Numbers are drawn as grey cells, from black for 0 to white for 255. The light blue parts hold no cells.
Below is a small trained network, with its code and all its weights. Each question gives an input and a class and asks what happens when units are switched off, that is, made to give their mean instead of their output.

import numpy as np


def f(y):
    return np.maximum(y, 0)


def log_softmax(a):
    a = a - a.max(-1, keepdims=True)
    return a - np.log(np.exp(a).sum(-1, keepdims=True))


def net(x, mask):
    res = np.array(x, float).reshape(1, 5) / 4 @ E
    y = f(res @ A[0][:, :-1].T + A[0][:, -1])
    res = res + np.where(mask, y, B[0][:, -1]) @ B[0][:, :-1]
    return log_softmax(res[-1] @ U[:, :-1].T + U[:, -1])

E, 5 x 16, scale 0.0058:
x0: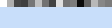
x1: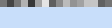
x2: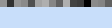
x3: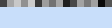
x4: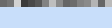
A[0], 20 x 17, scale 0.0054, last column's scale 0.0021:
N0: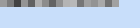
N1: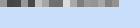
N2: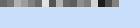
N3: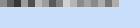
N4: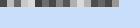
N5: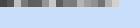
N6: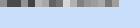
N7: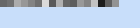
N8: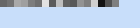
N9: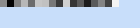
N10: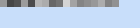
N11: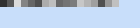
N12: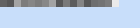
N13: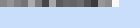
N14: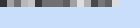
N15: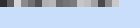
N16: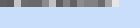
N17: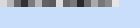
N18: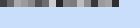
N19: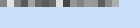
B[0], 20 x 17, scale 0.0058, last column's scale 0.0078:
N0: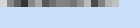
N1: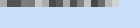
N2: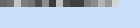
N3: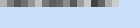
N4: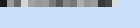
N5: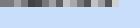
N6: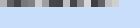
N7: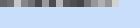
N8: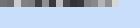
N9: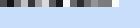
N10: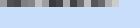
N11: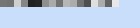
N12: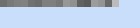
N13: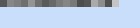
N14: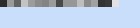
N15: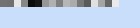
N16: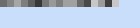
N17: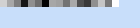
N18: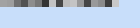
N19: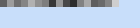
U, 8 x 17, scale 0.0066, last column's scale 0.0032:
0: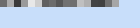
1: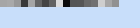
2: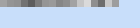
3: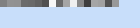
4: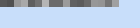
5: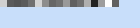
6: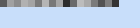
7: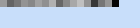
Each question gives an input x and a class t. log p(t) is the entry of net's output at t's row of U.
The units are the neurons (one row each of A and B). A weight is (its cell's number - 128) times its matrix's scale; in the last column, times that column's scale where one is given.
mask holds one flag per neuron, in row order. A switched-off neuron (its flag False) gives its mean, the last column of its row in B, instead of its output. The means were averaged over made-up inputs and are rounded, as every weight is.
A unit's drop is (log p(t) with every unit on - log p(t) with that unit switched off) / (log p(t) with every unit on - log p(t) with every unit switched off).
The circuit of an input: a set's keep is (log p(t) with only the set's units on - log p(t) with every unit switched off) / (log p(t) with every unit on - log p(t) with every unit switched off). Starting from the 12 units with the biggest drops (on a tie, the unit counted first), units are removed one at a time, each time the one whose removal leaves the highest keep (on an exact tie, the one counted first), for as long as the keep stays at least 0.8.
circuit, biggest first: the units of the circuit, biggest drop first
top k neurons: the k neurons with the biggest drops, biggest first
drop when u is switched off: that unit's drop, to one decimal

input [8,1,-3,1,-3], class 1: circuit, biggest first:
(N17)
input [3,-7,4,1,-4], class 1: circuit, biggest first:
(N14 N17)
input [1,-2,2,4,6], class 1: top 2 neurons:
(N9 N14)
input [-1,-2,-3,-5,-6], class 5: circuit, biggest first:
(N0 N3)
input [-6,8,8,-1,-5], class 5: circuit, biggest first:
(N6 N1)
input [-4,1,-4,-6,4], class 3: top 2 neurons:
(N18 N5)
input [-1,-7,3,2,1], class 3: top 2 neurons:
(N8 N2)
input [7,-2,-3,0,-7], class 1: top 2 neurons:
(N17 N9)
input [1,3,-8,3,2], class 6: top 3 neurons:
(N9 N19 N4)
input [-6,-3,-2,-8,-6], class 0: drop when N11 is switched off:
0.1
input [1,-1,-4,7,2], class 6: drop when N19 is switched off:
0.3
